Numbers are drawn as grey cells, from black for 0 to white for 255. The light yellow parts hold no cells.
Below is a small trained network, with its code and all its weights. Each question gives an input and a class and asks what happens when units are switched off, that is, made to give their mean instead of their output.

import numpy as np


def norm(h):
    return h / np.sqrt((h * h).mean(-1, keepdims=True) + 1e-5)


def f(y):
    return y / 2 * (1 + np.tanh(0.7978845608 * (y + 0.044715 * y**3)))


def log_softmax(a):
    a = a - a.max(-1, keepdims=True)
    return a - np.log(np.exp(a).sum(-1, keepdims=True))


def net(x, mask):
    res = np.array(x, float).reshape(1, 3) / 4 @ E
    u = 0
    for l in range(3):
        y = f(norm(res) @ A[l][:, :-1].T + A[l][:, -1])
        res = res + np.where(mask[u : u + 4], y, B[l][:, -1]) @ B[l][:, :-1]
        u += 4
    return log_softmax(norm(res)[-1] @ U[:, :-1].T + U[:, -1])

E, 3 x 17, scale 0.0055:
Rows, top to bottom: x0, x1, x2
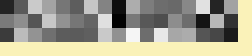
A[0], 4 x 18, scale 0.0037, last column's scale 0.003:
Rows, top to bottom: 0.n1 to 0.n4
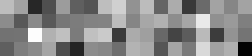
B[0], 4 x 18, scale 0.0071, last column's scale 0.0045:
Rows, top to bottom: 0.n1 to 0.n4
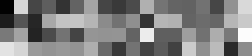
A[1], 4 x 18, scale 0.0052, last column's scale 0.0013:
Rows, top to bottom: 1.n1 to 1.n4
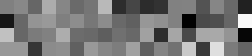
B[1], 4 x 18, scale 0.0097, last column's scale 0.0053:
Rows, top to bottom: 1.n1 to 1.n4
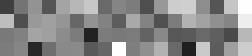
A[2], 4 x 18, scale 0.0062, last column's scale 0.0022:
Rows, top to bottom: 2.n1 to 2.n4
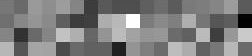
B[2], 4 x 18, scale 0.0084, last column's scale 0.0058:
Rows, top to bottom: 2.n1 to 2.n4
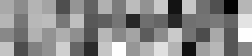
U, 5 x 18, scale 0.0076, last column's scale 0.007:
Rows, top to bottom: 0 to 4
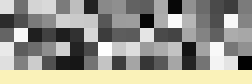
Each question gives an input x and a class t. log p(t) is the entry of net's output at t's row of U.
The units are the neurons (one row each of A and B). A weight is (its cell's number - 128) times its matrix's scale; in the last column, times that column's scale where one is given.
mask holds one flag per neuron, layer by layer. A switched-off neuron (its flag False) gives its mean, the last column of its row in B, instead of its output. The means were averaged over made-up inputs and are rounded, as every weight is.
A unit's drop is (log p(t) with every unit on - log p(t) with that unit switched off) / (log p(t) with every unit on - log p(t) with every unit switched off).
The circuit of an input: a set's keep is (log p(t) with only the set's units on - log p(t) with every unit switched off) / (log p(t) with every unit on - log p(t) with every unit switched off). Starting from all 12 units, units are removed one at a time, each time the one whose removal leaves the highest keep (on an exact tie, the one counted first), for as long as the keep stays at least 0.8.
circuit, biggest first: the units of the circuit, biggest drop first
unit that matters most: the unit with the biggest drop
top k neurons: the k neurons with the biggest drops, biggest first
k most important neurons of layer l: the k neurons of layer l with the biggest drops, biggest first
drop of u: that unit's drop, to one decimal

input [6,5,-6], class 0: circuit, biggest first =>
[2.n1]
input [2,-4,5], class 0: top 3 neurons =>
[1.n1; 2.n2; 1.n4]
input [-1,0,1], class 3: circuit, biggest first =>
[2.n4; 1.n2; 0.n3]
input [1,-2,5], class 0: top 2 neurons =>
[2.n2; 1.n1]
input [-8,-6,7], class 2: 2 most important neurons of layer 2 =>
[2.n3; 2.n1]
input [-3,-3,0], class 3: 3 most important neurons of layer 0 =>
[0.n3; 0.n4; 0.n1]
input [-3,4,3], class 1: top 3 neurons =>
[1.n1; 1.n4; 0.n3]
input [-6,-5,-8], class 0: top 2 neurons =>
[1.n3; 0.n3]
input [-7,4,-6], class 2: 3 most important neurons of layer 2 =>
[2.n3; 2.n2; 2.n4]
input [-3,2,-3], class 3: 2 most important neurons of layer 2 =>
[2.n4; 2.n2]
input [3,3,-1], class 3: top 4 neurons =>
[0.n3; 1.n4; 0.n1; 2.n3]
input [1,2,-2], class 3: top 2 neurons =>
[0.n1; 1.n4]
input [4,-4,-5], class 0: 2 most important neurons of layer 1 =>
[1.n1; 1.n4]
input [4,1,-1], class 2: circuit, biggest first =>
[0.n3]
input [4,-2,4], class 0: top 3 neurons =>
[0.n1; 1.n1; 2.n2]
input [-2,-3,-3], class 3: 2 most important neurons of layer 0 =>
[0.n3; 0.n2]
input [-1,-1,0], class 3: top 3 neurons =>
[1.n2; 2.n4; 0.n3]
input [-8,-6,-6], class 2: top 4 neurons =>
[0.n1; 1.n1; 1.n4; 2.n2]
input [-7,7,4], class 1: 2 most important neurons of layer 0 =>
[0.n3; 0.n1]
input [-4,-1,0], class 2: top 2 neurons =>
[0.n1; 2.n3]
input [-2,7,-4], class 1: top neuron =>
[1.n1]
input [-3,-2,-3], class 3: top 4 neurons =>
[1.n2; 0.n3; 2.n4; 0.n1]
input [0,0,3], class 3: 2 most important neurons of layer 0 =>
[0.n4; 0.n3]
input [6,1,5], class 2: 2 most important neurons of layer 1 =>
[1.n3; 1.n2]
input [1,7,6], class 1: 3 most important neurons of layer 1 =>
[1.n1; 1.n3; 1.n4]
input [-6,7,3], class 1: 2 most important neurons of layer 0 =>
[0.n3; 0.n1]
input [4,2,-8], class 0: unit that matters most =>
1.n3
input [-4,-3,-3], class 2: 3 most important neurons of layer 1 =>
[1.n1; 1.n4; 1.n3]
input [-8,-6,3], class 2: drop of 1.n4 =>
0.2
